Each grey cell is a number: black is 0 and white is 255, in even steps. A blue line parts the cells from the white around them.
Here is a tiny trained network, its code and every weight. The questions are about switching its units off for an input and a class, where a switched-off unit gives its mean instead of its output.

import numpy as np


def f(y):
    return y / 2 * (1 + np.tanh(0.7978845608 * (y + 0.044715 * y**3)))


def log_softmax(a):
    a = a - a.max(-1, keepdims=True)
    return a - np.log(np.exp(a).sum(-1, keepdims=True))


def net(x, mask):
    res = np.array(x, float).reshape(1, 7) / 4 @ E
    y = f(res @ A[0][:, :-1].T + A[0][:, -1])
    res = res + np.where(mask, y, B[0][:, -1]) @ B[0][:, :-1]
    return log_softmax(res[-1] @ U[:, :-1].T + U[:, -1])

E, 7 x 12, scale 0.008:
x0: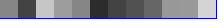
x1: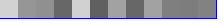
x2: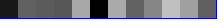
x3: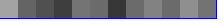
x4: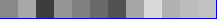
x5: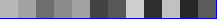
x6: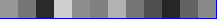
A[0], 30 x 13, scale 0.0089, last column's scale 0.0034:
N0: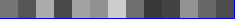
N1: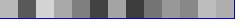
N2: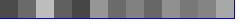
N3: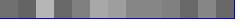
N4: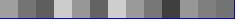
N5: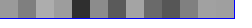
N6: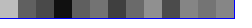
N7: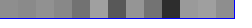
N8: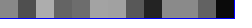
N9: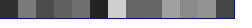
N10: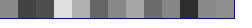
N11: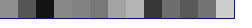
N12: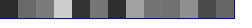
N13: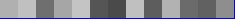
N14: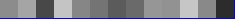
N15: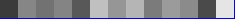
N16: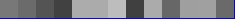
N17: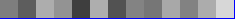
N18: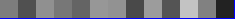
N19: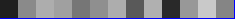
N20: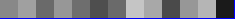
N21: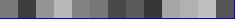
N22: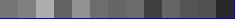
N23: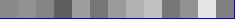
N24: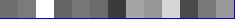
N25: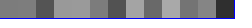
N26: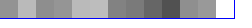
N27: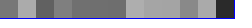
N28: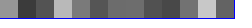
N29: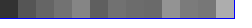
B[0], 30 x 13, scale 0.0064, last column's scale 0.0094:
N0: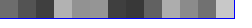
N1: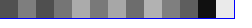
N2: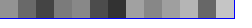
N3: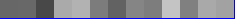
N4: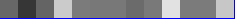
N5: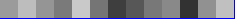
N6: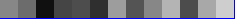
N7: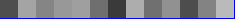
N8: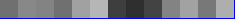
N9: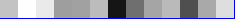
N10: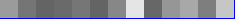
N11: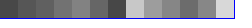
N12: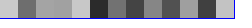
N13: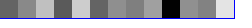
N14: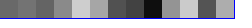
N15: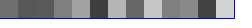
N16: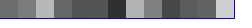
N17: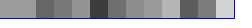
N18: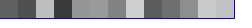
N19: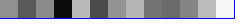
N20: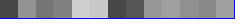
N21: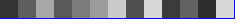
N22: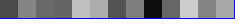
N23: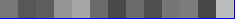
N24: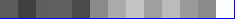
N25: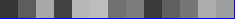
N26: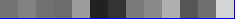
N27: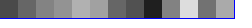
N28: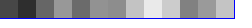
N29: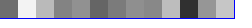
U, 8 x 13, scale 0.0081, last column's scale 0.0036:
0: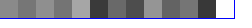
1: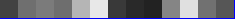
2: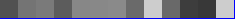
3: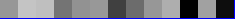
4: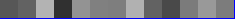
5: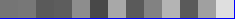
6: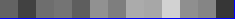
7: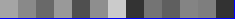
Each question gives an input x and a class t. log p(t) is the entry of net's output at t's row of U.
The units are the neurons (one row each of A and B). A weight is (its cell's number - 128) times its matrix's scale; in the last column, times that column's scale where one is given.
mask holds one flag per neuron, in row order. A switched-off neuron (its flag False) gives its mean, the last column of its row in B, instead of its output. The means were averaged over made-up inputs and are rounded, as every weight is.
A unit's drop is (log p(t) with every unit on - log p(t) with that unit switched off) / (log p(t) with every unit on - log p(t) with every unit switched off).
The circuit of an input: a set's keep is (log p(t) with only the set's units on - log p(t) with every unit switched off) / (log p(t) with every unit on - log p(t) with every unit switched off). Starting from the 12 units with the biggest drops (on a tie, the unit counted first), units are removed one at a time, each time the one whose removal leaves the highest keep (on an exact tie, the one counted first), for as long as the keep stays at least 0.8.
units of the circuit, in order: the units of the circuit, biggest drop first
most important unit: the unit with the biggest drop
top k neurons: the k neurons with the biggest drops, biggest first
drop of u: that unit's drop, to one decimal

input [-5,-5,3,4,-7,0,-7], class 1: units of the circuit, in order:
N22
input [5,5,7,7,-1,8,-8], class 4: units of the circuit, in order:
N13, N24
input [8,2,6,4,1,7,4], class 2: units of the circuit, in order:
N21, N1, N28
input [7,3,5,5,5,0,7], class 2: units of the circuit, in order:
N21, N1, N28
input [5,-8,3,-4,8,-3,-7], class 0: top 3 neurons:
N12, N17, N21
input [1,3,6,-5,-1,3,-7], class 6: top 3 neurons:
N24, N5, N12
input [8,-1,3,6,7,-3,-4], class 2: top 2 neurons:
N21, N1
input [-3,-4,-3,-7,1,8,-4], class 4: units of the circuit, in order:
N13, N25
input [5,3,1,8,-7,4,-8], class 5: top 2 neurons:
N6, N24
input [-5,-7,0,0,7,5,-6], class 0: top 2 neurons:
N15, N12
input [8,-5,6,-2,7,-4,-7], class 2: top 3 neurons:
N21, N24, N1
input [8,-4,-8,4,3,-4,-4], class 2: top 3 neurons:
N21, N9, N1
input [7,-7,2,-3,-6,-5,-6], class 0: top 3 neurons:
N12, N2, N17
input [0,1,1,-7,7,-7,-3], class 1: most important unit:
N14
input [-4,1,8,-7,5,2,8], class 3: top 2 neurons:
N9, N24
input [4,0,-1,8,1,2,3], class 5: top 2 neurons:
N6, N16
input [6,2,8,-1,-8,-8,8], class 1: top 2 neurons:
N0, N8
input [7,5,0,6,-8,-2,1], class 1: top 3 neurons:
N22, N8, N0
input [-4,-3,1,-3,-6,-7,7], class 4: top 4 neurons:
N19, N18, N16, N14
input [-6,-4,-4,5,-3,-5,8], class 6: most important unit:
N4
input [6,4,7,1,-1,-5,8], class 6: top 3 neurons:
N28, N4, N13
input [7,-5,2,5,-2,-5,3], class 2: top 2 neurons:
N21, N28
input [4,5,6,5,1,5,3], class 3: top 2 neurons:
N9, N29
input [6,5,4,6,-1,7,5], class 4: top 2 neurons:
N13, N10
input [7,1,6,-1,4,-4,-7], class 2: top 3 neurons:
N21, N1, N24
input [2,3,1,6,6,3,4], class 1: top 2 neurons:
N14, N20
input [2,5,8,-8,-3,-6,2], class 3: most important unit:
N9
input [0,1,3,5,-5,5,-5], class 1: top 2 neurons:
N22, N19
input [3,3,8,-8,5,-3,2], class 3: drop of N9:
0.8
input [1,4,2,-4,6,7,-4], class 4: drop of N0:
0.1
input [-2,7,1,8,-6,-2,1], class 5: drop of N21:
0.2
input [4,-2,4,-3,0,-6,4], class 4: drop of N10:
-0.1
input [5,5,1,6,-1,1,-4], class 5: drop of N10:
-0.1
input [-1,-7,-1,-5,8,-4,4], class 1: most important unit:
N14
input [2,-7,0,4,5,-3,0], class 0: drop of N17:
0.2
